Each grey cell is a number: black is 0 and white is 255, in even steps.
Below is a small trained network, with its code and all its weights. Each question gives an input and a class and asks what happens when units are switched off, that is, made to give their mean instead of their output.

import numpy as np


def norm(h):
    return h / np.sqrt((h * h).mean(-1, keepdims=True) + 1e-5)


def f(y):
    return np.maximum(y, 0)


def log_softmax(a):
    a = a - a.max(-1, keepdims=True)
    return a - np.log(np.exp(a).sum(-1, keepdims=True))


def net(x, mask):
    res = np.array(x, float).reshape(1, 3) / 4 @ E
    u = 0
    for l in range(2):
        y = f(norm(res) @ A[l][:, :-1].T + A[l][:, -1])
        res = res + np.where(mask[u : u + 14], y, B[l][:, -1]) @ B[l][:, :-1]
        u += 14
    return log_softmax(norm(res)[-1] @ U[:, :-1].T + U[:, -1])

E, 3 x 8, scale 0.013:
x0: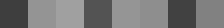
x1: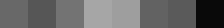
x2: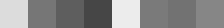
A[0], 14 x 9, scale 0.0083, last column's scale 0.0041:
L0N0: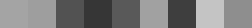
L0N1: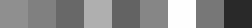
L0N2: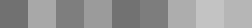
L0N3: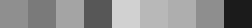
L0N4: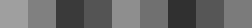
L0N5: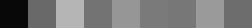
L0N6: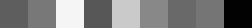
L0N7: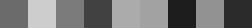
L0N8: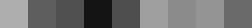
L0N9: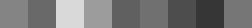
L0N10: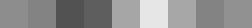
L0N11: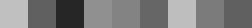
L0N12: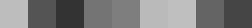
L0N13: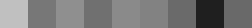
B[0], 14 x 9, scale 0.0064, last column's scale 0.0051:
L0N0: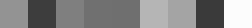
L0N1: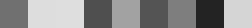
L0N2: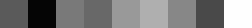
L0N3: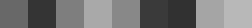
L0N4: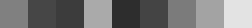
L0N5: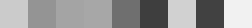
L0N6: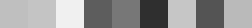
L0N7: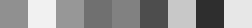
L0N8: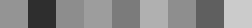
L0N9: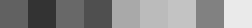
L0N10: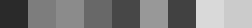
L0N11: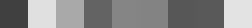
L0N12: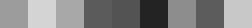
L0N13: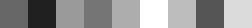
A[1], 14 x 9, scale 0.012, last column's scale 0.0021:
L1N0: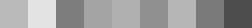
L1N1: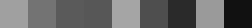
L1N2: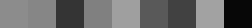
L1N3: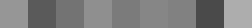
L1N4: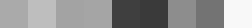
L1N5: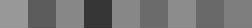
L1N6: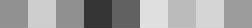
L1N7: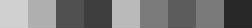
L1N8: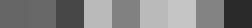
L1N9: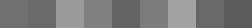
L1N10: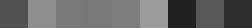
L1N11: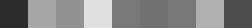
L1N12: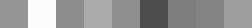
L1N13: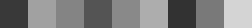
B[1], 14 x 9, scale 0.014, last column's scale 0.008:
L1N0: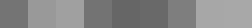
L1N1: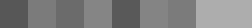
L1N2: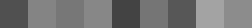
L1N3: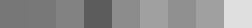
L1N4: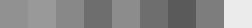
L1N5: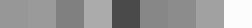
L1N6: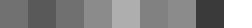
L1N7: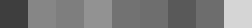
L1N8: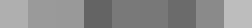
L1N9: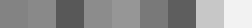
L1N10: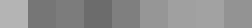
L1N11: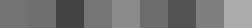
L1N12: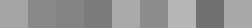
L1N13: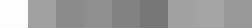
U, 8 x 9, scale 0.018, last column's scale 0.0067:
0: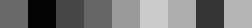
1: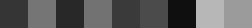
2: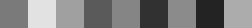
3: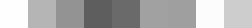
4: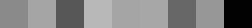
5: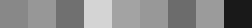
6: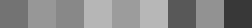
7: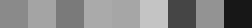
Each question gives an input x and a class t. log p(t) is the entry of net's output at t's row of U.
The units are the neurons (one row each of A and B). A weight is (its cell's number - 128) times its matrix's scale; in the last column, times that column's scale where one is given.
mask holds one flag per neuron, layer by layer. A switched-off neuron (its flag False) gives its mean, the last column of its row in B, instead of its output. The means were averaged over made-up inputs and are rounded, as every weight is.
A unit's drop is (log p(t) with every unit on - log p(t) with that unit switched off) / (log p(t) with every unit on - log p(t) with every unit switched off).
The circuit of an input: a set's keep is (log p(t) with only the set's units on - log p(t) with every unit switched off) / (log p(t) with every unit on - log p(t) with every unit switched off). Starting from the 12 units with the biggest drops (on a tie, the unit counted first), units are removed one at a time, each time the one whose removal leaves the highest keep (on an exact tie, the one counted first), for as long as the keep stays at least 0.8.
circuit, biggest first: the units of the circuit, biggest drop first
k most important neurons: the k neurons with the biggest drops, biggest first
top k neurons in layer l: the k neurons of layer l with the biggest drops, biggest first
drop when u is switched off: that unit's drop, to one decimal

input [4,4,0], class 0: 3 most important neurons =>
L0N9, L0N13, L0N12
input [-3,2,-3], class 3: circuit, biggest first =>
L1N6, L1N7
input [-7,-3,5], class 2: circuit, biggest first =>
L0N11, L1N7
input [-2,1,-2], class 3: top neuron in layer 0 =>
L0N5
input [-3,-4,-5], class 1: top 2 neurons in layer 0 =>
L0N13, L0N9
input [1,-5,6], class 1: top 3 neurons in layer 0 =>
L0N3, L0N13, L0N9
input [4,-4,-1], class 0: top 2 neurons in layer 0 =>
L0N2, L0N0
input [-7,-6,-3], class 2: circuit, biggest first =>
L0N1, L1N6
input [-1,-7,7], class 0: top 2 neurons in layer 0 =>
L0N0, L0N8
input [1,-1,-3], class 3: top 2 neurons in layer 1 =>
L1N7, L1N8
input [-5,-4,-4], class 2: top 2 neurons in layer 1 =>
L1N4, L1N6
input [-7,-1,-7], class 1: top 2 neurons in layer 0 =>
L0N7, L0N5
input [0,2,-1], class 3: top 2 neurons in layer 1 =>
L1N8, L1N6
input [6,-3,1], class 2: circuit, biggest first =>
L0N7
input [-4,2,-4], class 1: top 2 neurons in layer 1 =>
L1N9, L1N6
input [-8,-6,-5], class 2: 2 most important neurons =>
L0N1, L1N6
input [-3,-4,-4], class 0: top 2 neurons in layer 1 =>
L1N6, L1N5
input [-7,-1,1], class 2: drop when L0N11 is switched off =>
0.1
